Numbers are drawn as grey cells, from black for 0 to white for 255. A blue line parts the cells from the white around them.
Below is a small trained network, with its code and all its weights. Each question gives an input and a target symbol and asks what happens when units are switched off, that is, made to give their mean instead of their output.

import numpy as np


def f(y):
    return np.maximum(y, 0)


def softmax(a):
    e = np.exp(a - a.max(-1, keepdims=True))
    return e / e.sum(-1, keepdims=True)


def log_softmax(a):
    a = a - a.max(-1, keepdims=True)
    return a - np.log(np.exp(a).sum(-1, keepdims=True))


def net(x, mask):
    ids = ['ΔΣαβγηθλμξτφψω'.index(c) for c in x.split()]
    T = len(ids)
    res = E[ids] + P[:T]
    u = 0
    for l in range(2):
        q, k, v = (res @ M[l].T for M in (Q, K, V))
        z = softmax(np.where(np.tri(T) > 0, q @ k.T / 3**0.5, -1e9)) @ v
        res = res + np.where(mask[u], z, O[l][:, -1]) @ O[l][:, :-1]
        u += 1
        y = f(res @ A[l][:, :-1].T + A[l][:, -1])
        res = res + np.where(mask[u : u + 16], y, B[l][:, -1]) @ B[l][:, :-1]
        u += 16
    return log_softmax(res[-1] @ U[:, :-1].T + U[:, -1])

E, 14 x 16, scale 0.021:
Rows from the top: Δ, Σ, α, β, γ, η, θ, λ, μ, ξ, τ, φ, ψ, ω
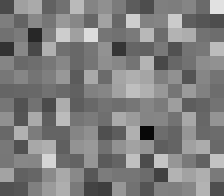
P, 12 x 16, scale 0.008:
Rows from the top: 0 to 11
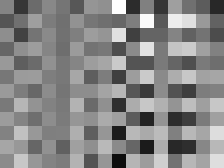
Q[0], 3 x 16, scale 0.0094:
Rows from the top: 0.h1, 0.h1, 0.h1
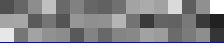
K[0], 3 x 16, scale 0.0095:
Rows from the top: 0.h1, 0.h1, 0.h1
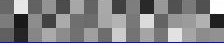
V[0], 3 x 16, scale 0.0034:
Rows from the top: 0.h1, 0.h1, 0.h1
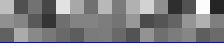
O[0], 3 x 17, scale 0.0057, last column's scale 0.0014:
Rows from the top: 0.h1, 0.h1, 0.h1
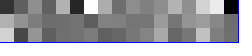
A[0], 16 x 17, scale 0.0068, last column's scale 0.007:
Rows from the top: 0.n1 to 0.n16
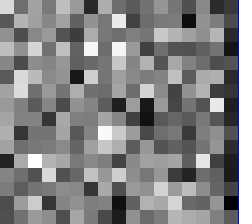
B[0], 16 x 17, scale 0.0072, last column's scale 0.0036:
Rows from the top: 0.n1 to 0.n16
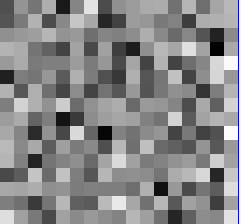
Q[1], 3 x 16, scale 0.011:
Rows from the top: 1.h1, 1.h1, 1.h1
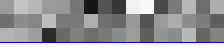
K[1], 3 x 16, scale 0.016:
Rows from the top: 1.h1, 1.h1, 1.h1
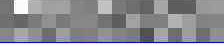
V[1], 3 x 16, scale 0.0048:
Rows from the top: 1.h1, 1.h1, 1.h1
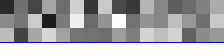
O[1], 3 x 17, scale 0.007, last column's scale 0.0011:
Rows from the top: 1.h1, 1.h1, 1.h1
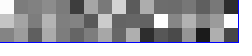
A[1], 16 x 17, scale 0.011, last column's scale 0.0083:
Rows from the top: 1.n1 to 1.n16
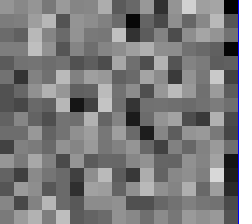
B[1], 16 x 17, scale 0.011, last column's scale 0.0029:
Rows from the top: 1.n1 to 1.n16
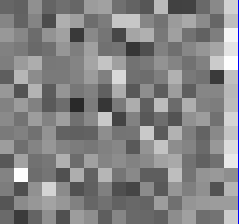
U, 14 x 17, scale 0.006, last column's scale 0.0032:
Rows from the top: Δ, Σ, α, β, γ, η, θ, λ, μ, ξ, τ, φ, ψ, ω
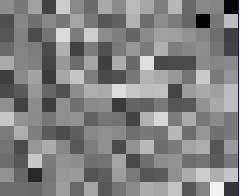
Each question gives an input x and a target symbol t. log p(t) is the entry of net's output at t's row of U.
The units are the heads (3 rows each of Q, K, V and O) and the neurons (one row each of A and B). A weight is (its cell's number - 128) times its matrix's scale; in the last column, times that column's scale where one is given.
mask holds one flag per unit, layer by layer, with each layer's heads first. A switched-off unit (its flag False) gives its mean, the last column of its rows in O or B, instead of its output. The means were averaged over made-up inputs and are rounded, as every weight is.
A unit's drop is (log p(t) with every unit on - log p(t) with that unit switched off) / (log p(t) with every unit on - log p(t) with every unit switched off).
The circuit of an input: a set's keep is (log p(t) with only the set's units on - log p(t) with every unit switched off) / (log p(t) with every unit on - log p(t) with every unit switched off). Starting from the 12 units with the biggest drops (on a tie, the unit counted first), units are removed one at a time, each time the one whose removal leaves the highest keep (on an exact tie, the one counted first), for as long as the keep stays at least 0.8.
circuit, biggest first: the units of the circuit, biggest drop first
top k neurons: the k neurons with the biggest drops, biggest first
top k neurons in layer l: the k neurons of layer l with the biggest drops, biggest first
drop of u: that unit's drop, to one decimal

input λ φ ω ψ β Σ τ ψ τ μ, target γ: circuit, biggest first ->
(1.h1)
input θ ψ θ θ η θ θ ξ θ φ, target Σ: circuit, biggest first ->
(1.h1; 0.n3)
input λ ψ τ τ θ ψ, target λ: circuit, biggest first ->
(1.n1; 0.h1; 0.n10)
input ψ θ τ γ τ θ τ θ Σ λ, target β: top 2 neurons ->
(1.n8; 0.n15)
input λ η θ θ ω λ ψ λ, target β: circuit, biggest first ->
(1.n8; 0.n15; 0.h1; 0.n10)
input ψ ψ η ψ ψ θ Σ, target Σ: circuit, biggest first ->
(0.n10; 1.h1)
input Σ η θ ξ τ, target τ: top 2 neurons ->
(1.n3; 0.n13)
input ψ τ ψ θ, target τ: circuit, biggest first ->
(1.n14; 0.h1)
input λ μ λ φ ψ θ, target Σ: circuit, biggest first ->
(0.h1; 1.h1; 0.n7)
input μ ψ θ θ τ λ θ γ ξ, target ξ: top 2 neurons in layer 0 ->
(0.n9; 0.n4)
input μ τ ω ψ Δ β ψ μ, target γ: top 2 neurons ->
(0.n8; 0.n16)
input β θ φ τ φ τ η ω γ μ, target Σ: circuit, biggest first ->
(1.h1; 0.h1; 0.n8)
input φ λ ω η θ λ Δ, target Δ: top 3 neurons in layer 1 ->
(1.n2; 1.n3; 1.n9)
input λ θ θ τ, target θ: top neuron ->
(0.n12)
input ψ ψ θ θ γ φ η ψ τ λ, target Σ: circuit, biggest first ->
(0.h1; 1.h1; 0.n8)
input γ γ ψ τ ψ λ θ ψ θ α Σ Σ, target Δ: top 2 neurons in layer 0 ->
(0.n15; 0.n10)
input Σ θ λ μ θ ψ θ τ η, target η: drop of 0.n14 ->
0.0
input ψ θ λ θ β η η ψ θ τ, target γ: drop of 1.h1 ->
0.8
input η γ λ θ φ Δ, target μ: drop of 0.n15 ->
0.1
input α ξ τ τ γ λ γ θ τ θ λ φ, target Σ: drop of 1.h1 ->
0.9
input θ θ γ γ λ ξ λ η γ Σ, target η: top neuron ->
(0.n16)
